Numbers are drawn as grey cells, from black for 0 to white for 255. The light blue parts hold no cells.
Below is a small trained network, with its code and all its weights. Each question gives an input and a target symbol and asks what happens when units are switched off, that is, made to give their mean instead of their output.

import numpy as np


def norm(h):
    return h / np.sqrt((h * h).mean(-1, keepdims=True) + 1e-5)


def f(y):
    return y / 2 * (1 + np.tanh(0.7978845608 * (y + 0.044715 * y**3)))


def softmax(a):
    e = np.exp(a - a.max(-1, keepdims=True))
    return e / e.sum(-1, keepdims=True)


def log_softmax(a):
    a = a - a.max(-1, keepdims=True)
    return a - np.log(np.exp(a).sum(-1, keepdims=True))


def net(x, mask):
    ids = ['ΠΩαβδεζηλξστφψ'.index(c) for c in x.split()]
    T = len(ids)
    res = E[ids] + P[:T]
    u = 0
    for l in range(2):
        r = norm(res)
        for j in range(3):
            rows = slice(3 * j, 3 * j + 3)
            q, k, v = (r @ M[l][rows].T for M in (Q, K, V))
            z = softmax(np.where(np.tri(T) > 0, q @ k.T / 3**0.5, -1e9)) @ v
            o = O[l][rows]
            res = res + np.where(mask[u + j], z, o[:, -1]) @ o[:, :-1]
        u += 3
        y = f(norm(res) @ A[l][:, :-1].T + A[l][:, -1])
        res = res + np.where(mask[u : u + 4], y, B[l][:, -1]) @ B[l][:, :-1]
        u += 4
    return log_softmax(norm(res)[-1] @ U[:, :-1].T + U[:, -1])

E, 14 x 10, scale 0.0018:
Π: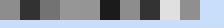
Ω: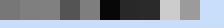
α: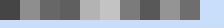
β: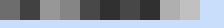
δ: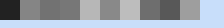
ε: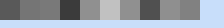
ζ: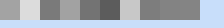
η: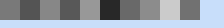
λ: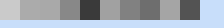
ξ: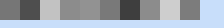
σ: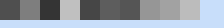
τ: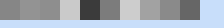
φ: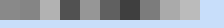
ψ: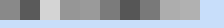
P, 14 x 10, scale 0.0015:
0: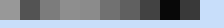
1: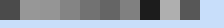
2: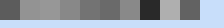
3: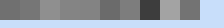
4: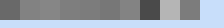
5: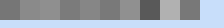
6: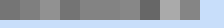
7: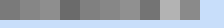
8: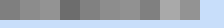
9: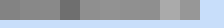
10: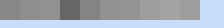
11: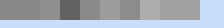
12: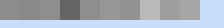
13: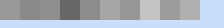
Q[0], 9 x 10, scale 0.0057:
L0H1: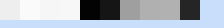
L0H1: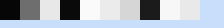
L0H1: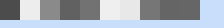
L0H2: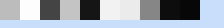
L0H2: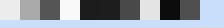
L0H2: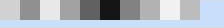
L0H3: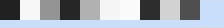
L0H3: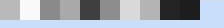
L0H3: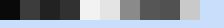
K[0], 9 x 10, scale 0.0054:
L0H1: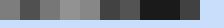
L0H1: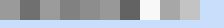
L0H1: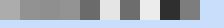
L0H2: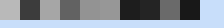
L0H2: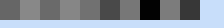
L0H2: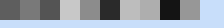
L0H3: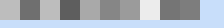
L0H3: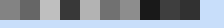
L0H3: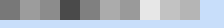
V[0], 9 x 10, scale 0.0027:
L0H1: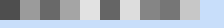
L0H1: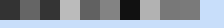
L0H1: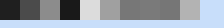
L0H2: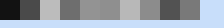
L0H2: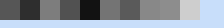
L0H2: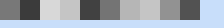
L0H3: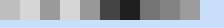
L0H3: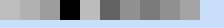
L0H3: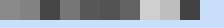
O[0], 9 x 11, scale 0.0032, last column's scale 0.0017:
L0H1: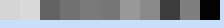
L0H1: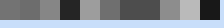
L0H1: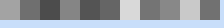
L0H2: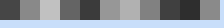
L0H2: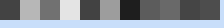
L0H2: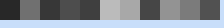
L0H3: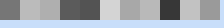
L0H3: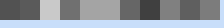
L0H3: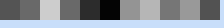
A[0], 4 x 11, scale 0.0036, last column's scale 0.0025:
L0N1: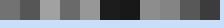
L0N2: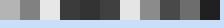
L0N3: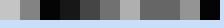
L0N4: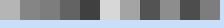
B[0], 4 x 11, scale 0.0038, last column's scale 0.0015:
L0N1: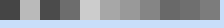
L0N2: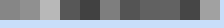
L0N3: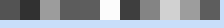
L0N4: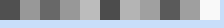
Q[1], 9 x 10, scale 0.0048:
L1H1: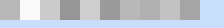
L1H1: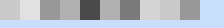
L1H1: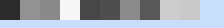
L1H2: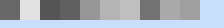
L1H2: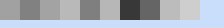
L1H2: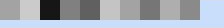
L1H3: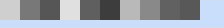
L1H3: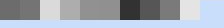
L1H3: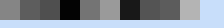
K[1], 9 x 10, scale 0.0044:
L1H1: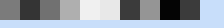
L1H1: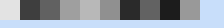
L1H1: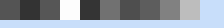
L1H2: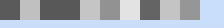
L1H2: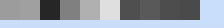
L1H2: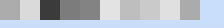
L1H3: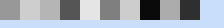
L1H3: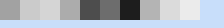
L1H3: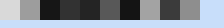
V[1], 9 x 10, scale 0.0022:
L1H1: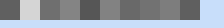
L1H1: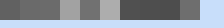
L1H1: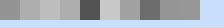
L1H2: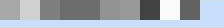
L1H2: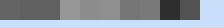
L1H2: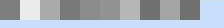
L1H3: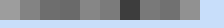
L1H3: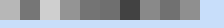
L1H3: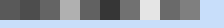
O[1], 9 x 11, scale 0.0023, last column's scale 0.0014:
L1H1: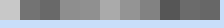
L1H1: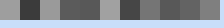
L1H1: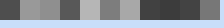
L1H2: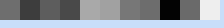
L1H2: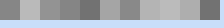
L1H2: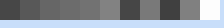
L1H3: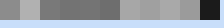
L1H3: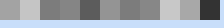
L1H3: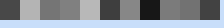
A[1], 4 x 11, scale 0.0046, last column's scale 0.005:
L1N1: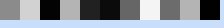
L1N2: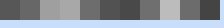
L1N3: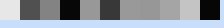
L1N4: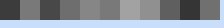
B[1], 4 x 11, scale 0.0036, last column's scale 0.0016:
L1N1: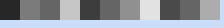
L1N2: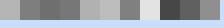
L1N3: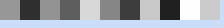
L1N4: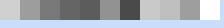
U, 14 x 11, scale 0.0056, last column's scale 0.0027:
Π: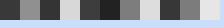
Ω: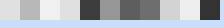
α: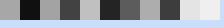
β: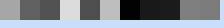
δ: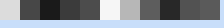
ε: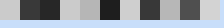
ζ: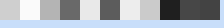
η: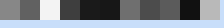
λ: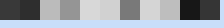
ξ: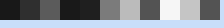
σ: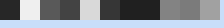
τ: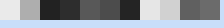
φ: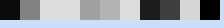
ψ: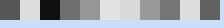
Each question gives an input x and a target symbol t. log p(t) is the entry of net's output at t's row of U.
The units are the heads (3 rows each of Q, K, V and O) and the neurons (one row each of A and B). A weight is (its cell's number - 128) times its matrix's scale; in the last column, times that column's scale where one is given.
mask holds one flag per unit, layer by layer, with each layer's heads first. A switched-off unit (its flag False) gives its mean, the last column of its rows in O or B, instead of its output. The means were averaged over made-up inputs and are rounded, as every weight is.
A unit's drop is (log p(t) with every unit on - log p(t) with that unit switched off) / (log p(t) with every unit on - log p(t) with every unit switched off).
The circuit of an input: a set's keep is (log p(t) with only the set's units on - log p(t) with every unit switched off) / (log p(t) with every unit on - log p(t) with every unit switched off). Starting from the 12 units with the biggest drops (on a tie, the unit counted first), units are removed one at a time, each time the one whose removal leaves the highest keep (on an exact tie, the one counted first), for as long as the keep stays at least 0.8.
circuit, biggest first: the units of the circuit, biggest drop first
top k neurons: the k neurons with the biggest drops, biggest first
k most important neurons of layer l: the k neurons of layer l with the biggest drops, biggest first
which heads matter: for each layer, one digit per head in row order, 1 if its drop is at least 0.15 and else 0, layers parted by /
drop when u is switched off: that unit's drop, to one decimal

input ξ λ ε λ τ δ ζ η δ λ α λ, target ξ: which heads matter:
110 / 000
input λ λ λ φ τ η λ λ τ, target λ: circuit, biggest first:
(L0H1)
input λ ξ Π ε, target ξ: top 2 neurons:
(L1N3, L1N4)
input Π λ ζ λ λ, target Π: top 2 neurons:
(L0N4, L1N1)
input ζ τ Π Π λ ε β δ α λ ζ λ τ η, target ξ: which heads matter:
010 / 000
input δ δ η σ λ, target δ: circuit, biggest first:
(L0H1, L0H3, L0N3, L0H2)
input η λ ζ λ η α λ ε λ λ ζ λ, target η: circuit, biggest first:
(L0H3, L0N2)
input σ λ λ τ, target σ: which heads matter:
100 / 000
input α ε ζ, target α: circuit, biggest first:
(L0H1, L0H2, L1N3)
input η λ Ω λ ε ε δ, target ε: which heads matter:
101 / 000
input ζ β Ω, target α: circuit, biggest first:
(L0H2, L1N3)
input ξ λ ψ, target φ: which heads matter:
011 / 000
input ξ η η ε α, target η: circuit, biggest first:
(L0H2, L0H1, L0H3, L0N2)
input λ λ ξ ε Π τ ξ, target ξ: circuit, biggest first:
(L0H2)
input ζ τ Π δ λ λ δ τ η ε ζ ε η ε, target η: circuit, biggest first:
(L0H3, L0H1, L0N2)
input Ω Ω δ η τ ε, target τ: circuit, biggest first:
(L1N4, L0H3)
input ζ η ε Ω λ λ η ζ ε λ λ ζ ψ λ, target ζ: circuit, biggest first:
(L0H1, L0H2, L1N4, L0N3)
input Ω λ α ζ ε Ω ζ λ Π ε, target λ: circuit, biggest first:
(L0H3, L0H1)
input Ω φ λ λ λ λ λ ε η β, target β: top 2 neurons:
(L0N4, L1N2)
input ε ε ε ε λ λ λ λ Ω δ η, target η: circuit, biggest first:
(L0H2, L0N2)
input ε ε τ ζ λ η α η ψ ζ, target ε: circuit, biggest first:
(L0H3)
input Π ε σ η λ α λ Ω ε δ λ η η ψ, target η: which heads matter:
010 / 000
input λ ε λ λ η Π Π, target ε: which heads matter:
110 / 000
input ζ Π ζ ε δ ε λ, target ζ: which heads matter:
100 / 000
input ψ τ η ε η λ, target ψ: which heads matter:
001 / 000
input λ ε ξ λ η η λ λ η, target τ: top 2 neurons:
(L1N4, L0N1)
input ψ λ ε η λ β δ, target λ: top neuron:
(L1N4)
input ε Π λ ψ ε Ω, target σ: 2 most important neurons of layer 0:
(L0N1, L0N2)
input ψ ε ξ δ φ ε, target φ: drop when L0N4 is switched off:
0.1
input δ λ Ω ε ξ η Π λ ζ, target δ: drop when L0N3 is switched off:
0.4
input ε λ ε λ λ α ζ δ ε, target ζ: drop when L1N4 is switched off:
0.2
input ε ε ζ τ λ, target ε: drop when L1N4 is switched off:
0.0
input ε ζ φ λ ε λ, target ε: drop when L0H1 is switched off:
0.1
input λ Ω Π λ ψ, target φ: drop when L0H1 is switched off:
0.2
